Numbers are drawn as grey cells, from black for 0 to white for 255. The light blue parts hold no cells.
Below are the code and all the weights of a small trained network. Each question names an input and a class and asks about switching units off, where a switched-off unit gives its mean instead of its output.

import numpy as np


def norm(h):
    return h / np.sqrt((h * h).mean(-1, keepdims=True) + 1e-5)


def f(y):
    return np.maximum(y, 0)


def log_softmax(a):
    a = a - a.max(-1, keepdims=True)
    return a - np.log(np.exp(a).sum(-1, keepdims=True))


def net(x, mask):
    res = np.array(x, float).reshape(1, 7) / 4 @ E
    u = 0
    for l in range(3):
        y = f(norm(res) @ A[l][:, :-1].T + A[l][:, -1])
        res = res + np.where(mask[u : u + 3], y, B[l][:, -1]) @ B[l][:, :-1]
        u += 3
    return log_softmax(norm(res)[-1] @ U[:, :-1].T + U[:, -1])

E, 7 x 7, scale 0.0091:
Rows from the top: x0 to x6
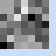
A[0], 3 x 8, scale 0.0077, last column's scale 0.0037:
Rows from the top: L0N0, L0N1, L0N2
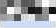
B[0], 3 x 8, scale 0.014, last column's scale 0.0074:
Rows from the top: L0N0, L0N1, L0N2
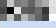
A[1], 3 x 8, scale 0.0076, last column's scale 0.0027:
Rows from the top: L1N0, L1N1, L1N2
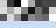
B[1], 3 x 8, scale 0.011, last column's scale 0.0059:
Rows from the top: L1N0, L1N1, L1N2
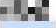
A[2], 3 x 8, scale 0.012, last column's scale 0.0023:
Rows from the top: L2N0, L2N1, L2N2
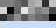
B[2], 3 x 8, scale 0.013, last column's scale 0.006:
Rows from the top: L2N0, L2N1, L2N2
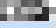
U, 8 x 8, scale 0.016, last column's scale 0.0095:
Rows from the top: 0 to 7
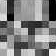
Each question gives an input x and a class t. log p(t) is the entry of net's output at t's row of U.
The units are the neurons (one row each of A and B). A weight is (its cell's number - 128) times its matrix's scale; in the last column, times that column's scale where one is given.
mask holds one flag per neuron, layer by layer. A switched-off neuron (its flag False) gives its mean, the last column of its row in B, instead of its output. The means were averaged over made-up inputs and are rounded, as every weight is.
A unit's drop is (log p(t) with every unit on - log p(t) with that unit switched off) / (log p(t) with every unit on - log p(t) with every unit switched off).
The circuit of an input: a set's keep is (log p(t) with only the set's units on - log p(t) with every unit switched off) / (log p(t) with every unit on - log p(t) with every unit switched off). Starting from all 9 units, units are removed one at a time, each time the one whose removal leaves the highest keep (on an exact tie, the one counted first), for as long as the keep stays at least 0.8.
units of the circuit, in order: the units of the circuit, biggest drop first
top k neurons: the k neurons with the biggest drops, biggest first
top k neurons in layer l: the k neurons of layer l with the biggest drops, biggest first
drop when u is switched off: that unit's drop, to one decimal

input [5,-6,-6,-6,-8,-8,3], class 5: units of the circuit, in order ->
(L1N0)
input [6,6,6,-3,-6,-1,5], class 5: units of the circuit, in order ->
(L2N2 L1N0)
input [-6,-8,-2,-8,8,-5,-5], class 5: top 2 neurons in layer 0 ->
(L0N1 L0N0)
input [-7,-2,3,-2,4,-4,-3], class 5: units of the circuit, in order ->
(L0N0 L0N1)
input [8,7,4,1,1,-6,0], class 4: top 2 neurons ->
(L1N1 L0N1)
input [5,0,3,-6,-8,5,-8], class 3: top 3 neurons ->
(L0N1 L1N0 L1N1)
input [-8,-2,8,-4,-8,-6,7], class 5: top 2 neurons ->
(L0N1 L0N0)
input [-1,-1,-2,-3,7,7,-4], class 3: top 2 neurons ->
(L0N1 L1N0)
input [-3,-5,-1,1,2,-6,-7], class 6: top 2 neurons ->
(L0N1 L2N2)
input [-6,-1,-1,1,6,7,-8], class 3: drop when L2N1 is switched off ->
0.0
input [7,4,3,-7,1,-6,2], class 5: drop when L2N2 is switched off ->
0.1
